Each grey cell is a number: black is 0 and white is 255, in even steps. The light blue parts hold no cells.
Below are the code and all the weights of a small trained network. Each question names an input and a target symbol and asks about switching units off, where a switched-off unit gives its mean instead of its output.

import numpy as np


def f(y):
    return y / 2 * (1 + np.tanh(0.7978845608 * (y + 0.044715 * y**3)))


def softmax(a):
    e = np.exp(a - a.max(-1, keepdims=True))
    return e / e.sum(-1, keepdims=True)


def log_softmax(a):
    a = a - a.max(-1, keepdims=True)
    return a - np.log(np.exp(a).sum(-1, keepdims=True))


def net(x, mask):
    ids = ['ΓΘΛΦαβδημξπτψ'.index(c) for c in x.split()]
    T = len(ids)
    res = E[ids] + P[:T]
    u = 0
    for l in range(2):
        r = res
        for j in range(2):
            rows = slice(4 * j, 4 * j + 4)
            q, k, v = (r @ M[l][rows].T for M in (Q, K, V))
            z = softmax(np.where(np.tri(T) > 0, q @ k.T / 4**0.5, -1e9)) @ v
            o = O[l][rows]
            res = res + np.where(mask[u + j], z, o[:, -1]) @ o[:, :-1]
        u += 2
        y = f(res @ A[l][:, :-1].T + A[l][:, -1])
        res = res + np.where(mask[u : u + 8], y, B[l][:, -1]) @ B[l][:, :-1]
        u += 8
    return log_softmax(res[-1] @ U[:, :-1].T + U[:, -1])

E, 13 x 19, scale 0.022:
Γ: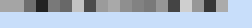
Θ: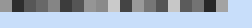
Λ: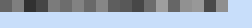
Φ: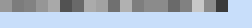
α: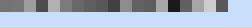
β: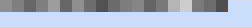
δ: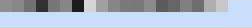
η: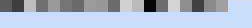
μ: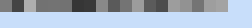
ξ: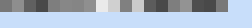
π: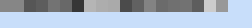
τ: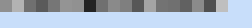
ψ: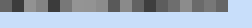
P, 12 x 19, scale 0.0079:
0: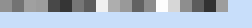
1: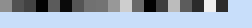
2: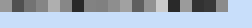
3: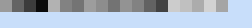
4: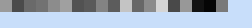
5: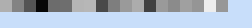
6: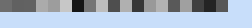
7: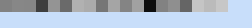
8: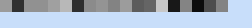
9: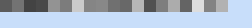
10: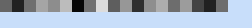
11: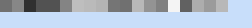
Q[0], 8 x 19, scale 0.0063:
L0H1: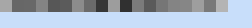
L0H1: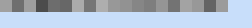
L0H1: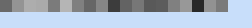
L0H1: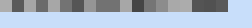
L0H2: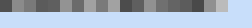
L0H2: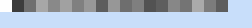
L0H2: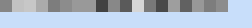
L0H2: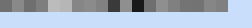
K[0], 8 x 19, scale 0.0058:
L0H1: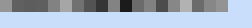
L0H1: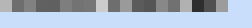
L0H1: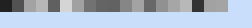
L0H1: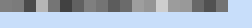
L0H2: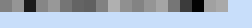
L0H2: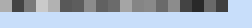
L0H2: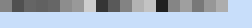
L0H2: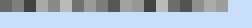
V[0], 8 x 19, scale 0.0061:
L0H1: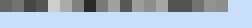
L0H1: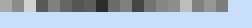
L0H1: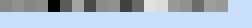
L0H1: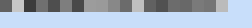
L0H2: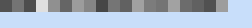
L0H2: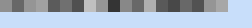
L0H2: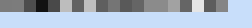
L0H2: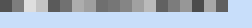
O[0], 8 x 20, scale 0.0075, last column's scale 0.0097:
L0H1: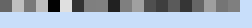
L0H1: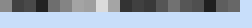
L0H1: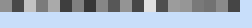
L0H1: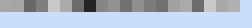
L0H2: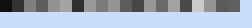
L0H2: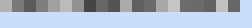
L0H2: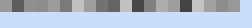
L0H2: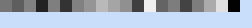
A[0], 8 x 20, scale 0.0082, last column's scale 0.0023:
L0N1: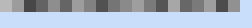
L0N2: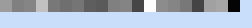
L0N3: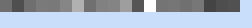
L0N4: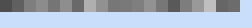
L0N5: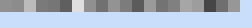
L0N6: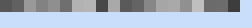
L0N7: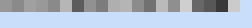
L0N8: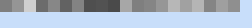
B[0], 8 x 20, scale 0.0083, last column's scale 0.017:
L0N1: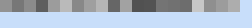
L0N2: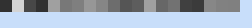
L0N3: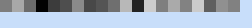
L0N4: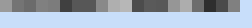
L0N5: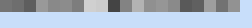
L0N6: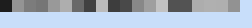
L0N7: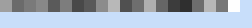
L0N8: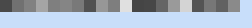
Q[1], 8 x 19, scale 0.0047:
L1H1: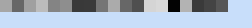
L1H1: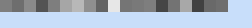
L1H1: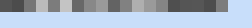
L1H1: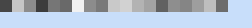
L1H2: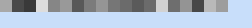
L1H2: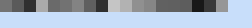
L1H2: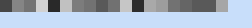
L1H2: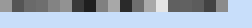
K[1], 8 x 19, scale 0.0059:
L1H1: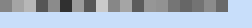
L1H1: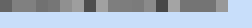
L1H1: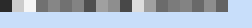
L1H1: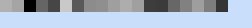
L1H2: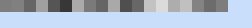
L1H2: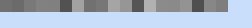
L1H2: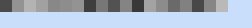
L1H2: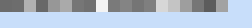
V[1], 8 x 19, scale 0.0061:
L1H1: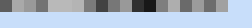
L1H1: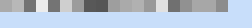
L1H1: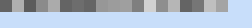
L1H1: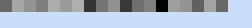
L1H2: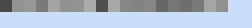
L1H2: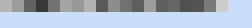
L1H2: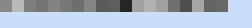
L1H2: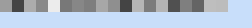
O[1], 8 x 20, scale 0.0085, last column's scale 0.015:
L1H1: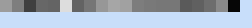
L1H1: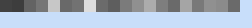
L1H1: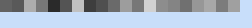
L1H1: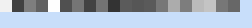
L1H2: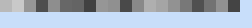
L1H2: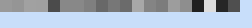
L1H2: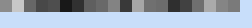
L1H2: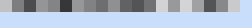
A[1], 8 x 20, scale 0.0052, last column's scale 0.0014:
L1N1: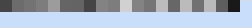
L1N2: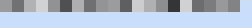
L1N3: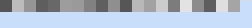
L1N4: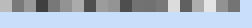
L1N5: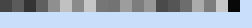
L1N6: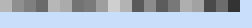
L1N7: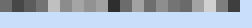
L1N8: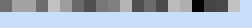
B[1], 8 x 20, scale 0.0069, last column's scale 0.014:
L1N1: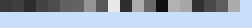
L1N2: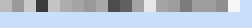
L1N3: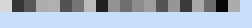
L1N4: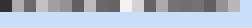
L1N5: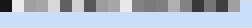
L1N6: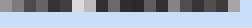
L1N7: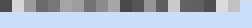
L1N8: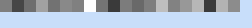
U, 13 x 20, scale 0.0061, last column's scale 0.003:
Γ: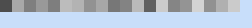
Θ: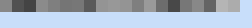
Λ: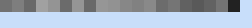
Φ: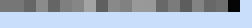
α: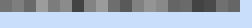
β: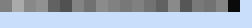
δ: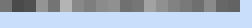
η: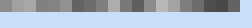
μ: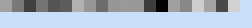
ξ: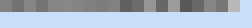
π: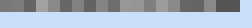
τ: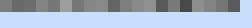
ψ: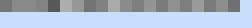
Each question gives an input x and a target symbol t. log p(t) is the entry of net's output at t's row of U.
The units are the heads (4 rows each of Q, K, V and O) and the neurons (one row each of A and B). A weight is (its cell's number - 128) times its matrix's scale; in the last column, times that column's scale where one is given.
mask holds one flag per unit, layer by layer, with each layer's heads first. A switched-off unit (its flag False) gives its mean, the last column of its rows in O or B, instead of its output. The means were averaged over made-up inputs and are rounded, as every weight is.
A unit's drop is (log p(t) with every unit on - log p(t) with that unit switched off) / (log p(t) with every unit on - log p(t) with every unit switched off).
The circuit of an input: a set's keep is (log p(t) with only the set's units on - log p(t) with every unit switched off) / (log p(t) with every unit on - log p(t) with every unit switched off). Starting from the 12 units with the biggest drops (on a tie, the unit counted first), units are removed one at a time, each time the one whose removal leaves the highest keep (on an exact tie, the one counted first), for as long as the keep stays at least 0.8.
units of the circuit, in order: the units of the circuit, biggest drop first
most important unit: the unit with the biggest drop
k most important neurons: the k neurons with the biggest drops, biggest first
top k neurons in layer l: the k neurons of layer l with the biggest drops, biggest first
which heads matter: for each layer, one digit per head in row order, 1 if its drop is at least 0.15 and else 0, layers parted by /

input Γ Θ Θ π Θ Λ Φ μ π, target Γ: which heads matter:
11 / 11
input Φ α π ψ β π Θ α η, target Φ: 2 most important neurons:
[L1N3; L0N5]
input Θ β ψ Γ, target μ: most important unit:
L1N6
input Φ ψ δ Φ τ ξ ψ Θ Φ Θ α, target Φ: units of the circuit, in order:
[L1H1; L0H1; L1N3; L0N5]
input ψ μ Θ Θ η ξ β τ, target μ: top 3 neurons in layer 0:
[L0N7; L0N6; L0N5]
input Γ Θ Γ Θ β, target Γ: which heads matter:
11 / 11
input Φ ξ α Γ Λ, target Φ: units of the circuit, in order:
[L1H1; L1N3; L0H1; L0N5]
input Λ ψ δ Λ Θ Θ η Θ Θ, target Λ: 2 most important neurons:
[L1N5; L0N8]
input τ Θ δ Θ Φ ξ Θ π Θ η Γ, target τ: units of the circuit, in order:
[L1H2; L0H1; L0N7; L0N3]
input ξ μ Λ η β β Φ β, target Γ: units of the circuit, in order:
[L0N6; L1N6]
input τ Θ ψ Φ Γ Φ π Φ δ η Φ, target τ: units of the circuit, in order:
[L0N7; L1H2; L0H1; L0N3]
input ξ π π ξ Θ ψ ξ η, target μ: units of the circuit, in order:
[L0N8; L1N1]
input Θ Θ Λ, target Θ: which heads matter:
11 / 01
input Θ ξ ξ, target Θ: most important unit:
L1H2
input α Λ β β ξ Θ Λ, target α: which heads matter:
10 / 10
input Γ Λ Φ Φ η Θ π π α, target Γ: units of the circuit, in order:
[L0H1; L1H2; L0N8]
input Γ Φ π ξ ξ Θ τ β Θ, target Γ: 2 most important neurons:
[L0N5; L0N8]
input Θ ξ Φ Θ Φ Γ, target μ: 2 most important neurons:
[L0N8; L1N1]
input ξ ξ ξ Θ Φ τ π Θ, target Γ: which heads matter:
01 / 00
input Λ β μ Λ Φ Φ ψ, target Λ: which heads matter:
11 / 11
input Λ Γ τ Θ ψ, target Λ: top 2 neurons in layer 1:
[L1N5; L1N2]
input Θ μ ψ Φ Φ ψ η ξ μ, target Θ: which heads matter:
11 / 01
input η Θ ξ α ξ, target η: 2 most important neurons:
[L0N7; L1N2]
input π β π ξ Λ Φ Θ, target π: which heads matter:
10 / 11
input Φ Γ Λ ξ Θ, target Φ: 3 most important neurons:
[L1N3; L0N5; L0N6]
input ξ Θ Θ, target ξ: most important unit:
L1H1
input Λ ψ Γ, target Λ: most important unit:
L1H2
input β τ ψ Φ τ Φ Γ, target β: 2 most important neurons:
[L0N3; L0N6]
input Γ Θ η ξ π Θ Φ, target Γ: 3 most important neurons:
[L0N5; L0N8; L1N2]
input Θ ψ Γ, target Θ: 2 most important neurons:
[L0N6; L0N7]
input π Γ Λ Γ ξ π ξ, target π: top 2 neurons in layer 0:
[L0N2; L0N7]
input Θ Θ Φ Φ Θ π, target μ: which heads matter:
00 / 00
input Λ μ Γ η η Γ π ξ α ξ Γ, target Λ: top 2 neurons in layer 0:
[L0N8; L0N7]
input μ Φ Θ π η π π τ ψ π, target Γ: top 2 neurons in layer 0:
[L0N1; L0N7]
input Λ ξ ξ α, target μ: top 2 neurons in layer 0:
[L0N8; L0N4]
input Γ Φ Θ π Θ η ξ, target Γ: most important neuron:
[L0N5]
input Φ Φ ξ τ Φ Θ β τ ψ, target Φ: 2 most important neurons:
[L1N3; L0N5]
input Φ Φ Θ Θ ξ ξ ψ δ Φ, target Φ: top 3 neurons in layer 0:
[L0N5; L0N6; L0N1]
